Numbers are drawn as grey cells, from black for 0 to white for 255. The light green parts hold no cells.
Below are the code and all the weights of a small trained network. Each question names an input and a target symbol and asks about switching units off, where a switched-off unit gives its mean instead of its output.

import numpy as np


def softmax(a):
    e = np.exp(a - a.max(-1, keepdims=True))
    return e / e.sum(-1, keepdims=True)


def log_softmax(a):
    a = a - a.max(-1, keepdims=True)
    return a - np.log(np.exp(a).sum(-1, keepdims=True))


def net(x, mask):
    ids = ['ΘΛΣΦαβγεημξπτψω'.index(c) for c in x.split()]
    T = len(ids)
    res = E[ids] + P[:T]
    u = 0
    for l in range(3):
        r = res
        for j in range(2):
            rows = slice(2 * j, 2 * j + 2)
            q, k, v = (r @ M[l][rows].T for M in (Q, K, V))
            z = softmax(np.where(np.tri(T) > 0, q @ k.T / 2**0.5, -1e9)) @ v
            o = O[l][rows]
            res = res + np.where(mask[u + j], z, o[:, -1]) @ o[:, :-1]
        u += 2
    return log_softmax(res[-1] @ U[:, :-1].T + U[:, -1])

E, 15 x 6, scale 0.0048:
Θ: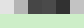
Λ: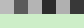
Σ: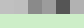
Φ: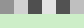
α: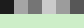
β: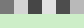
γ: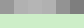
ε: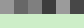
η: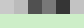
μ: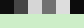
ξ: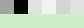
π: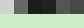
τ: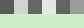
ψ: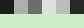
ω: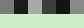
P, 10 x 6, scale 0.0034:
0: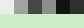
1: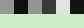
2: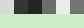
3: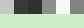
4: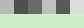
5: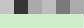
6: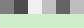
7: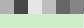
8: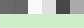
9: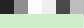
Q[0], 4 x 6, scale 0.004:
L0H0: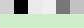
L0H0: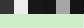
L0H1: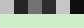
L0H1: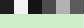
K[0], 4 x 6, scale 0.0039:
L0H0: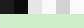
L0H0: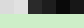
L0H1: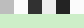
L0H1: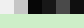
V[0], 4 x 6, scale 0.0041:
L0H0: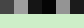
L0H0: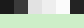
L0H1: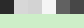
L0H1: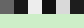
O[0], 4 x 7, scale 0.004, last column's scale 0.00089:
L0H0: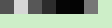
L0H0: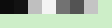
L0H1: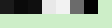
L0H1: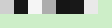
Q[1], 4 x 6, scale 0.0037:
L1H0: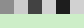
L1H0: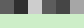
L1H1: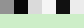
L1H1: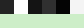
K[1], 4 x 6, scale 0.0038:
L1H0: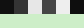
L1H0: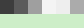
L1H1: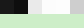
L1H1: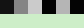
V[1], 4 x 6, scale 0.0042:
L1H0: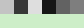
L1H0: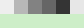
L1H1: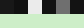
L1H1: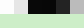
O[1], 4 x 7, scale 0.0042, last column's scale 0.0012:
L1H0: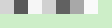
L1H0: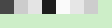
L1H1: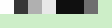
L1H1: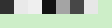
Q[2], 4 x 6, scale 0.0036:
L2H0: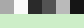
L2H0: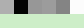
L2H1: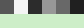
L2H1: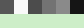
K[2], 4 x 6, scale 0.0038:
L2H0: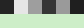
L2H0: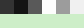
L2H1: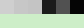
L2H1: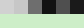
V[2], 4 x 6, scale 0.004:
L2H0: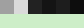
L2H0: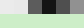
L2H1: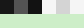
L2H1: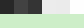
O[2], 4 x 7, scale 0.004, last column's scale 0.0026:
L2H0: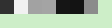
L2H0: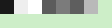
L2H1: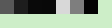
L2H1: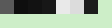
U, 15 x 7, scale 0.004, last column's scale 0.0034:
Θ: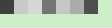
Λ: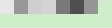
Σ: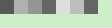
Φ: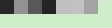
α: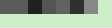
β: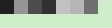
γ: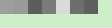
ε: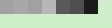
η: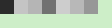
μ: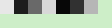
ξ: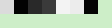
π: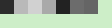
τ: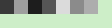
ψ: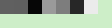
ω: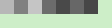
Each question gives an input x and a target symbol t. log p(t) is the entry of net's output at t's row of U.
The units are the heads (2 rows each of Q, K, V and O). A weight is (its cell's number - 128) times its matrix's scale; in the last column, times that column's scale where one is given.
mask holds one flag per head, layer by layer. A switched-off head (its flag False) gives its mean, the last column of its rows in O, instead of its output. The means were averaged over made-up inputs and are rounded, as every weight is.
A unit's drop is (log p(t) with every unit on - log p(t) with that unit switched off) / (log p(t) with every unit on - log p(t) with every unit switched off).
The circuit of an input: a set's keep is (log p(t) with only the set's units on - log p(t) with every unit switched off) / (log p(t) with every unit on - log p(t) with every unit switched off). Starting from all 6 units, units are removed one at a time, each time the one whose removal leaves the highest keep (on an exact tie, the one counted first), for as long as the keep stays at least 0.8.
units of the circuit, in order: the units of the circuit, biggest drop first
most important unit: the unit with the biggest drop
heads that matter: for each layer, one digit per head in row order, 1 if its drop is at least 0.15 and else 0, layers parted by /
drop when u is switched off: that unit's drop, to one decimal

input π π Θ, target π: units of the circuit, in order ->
[L2H1; L2H0; L0H0; L1H1]
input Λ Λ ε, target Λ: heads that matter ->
01 / 01 / 01
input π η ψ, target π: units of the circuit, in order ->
[L0H0; L2H1; L1H1; L2H0]
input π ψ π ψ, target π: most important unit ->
L0H0
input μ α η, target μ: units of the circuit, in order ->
[L1H1; L0H0; L1H0; L0H1]
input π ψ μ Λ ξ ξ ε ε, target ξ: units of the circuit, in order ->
[L0H0; L1H1; L2H0; L2H1]
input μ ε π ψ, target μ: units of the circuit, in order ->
[L1H1; L0H1; L1H0; L0H0]
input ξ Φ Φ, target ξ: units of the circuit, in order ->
[L2H1; L0H0; L2H0; L1H1]
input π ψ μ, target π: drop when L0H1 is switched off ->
0.1
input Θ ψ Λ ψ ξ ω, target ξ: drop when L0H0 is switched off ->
0.5
